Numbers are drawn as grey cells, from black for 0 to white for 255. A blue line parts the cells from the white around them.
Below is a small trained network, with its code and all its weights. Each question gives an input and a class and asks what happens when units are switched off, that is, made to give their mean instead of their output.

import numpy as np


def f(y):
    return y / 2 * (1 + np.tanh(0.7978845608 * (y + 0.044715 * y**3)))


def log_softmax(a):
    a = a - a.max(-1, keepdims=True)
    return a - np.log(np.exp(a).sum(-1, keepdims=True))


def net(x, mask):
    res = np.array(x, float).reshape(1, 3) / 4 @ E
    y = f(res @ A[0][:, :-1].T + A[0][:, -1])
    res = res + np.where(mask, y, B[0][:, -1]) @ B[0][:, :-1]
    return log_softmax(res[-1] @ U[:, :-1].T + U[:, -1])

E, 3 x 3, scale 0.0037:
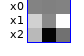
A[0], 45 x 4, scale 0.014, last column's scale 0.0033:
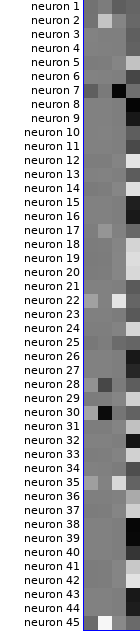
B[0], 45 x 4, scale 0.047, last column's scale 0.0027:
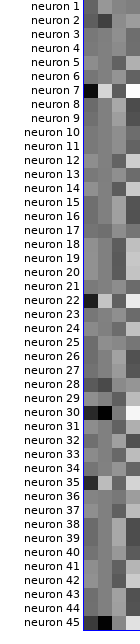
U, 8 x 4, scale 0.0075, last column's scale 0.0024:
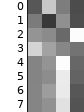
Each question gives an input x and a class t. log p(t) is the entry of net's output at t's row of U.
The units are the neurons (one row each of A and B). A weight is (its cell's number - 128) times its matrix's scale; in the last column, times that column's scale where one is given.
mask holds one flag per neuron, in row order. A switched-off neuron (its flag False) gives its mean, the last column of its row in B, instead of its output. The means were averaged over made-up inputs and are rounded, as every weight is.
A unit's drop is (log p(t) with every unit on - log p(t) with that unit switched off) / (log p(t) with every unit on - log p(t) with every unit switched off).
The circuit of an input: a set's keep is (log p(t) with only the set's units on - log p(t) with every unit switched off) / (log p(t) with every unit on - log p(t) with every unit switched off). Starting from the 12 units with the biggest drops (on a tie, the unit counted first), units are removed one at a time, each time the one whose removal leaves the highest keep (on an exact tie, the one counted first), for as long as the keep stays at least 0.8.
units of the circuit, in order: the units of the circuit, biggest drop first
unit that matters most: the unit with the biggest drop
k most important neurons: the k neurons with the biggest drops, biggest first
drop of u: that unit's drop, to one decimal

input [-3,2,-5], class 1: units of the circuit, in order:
[neuron 45]
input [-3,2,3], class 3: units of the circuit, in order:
[neuron 45; neuron 7]
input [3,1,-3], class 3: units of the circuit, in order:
[neuron 30; neuron 7]
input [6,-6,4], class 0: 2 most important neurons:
[neuron 7; neuron 45]
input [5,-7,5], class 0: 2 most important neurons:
[neuron 7; neuron 45]
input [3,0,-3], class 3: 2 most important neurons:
[neuron 30; neuron 7]
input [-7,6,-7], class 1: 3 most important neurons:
[neuron 45; neuron 7; neuron 2]
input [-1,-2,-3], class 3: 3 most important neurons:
[neuron 30; neuron 22; neuron 35]
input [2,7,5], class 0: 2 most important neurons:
[neuron 22; neuron 35]
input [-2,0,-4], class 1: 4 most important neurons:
[neuron 45; neuron 7; neuron 2; neuron 22]
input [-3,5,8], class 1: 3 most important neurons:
[neuron 30; neuron 7; neuron 28]
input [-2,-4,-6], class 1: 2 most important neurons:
[neuron 45; neuron 22]
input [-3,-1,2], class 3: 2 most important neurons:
[neuron 45; neuron 22]
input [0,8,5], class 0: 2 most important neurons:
[neuron 22; neuron 35]
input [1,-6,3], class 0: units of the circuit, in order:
[neuron 7]
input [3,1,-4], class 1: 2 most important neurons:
[neuron 45; neuron 7]
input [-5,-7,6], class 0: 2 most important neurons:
[neuron 7; neuron 45]
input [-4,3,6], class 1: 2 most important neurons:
[neuron 30; neuron 7]
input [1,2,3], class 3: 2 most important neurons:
[neuron 45; neuron 7]
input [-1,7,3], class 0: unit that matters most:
neuron 22
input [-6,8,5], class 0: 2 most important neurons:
[neuron 22; neuron 35]
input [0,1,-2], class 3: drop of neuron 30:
0.4
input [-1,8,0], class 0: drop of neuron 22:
0.3
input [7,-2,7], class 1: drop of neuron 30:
1.0
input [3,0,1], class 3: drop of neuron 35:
0.1
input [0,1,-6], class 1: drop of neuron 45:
0.8
